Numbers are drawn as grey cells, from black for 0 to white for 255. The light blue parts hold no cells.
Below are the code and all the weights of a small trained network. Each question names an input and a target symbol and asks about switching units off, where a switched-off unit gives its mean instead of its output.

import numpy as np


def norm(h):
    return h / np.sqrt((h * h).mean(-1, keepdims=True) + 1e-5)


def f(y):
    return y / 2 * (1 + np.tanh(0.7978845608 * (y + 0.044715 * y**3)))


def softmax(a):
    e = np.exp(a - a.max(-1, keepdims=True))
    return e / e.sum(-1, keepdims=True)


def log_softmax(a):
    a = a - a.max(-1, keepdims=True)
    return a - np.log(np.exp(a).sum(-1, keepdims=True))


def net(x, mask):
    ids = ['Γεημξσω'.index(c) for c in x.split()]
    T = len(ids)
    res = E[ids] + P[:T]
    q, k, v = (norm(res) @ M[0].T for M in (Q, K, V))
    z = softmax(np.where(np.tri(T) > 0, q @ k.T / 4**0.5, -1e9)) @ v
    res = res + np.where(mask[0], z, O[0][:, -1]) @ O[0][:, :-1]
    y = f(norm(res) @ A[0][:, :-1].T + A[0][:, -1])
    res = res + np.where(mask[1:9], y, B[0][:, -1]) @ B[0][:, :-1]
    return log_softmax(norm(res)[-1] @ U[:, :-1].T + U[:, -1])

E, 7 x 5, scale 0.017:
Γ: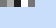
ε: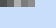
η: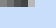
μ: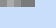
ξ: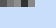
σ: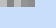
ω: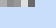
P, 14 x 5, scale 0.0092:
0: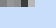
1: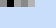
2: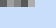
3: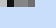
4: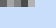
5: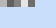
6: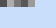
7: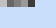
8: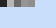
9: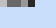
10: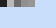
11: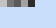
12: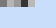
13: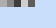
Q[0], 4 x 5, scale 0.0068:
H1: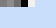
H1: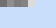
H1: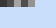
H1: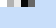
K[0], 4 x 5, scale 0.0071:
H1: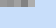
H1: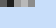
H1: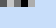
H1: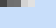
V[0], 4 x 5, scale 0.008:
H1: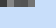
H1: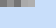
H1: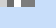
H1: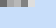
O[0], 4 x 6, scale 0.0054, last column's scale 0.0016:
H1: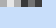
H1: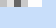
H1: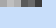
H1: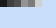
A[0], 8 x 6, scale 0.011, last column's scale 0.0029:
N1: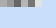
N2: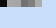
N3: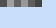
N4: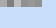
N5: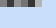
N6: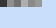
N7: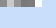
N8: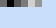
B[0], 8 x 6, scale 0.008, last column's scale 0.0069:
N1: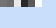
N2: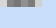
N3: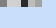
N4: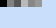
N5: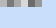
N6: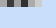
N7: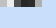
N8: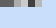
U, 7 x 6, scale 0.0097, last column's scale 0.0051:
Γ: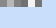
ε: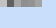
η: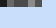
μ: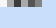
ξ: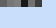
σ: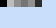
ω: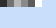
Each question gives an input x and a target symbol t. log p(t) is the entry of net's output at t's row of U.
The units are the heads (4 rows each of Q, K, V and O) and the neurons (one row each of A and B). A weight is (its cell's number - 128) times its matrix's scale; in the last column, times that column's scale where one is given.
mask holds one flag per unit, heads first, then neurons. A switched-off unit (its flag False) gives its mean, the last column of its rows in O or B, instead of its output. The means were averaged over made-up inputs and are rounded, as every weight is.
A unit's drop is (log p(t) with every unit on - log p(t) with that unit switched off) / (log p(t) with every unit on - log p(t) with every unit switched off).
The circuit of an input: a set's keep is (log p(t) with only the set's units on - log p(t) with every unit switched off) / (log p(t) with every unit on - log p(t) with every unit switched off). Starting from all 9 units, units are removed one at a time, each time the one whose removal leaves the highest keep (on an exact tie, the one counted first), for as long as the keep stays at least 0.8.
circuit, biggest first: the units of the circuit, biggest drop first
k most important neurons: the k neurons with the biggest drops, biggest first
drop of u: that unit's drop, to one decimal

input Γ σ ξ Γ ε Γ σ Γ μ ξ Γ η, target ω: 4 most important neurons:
N8, N2, N7, N6
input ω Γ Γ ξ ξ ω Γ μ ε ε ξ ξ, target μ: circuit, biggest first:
N1, N5
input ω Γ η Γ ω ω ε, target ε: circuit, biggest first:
N2
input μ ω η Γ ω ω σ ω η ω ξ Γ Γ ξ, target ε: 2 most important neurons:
N2, N7
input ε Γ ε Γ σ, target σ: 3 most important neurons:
N4, N2, N6
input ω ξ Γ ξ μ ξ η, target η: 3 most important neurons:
N1, N8, N3
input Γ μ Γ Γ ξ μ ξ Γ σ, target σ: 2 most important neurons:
N4, N2
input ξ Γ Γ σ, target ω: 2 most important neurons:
N4, N2
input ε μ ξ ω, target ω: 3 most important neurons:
N4, N2, N1
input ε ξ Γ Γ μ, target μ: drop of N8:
0.0
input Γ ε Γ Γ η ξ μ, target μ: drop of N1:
0.1
